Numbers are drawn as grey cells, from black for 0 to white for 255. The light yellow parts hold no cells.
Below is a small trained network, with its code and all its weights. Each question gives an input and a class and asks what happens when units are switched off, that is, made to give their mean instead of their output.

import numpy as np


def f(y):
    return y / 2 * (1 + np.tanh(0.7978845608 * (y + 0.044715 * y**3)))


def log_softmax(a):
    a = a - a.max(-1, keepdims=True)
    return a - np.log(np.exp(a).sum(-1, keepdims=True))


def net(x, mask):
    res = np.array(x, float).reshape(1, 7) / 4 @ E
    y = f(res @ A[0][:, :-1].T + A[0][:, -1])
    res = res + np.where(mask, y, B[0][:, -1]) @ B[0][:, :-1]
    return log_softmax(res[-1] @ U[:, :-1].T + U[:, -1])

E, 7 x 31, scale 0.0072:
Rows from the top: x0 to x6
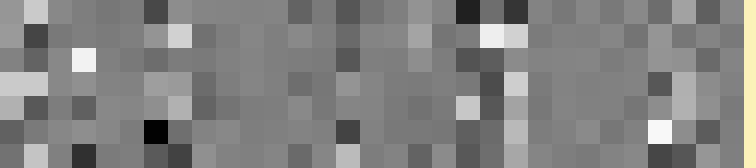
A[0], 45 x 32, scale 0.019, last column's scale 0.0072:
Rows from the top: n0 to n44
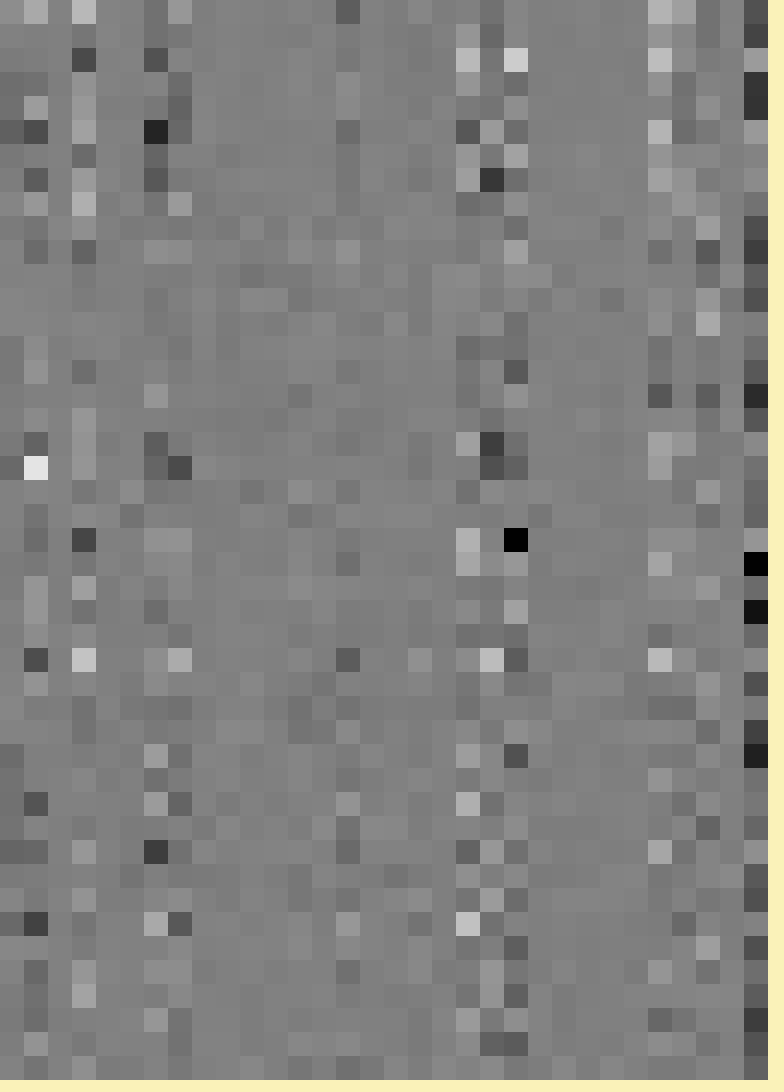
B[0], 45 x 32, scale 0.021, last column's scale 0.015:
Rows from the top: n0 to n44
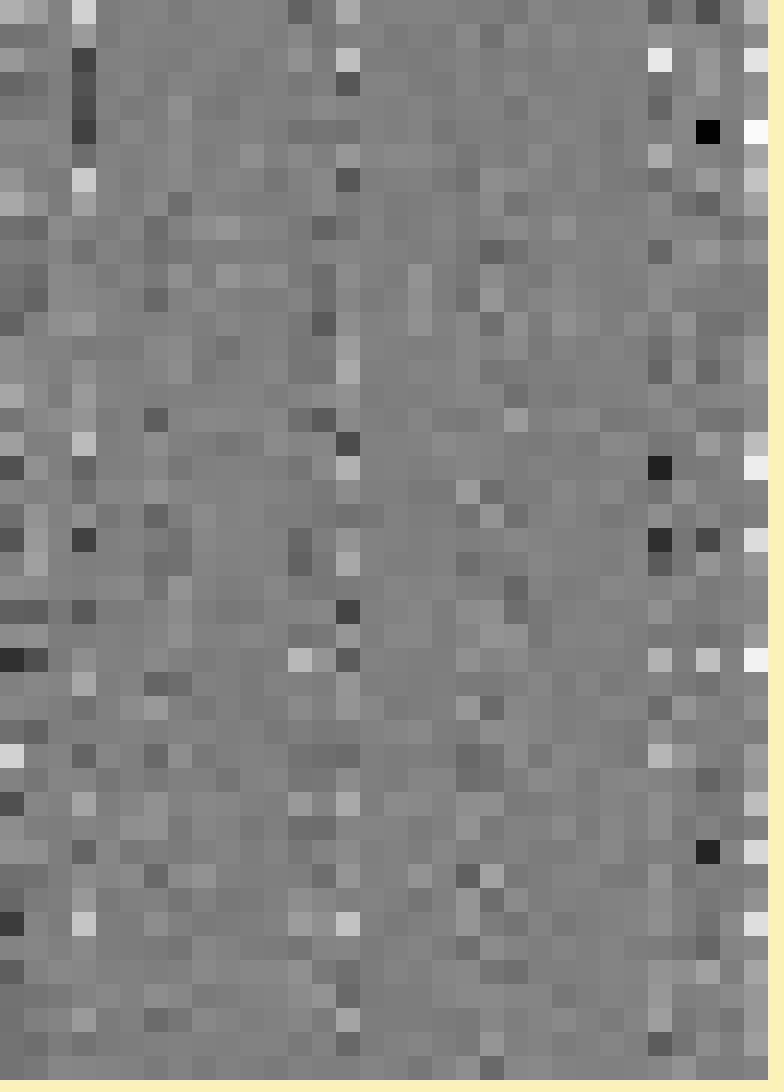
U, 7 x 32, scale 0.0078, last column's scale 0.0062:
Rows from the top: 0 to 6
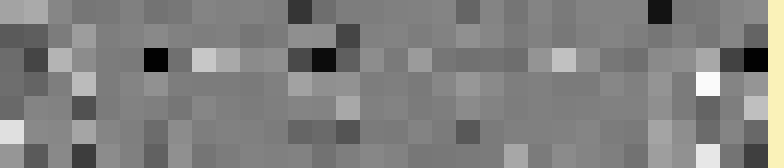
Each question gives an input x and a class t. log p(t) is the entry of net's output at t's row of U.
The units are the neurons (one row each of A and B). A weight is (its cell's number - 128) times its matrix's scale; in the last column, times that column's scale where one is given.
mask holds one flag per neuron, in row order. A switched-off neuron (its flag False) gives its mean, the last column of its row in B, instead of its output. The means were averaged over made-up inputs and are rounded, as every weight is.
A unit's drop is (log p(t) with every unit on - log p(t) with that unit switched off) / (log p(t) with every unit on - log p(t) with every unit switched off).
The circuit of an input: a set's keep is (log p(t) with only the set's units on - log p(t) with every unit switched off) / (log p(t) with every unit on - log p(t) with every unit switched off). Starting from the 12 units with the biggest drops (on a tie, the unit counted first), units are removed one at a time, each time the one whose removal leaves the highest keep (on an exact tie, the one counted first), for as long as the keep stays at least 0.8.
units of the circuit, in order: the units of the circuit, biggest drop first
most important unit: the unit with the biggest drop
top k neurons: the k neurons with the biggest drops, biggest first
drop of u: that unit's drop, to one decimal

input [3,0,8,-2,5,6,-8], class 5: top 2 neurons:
n0, n5
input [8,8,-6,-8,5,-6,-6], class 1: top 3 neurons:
n22, n27, n2
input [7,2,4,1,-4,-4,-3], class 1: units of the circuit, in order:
n2, n27
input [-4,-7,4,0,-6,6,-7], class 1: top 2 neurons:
n27, n19
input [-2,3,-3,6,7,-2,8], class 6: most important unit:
n5
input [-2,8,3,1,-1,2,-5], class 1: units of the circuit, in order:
n27, n5
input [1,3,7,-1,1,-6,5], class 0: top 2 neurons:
n27, n2
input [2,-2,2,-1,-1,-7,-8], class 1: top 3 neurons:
n22, n2, n27
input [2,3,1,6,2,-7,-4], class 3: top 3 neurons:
n5, n35, n22
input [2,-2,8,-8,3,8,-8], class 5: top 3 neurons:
n0, n5, n35
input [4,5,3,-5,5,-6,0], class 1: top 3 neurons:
n22, n2, n38
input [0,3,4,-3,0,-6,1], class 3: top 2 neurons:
n5, n35
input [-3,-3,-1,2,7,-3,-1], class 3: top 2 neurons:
n5, n35
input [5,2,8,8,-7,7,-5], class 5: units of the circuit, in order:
n8
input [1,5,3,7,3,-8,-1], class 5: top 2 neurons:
n27, n19
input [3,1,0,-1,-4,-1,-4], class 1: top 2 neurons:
n2, n27
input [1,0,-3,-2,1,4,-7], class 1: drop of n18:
0.1
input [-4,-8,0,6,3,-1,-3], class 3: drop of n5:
0.2
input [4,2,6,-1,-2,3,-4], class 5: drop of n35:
0.3
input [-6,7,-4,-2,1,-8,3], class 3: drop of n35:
0.3
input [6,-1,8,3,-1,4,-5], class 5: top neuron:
n0
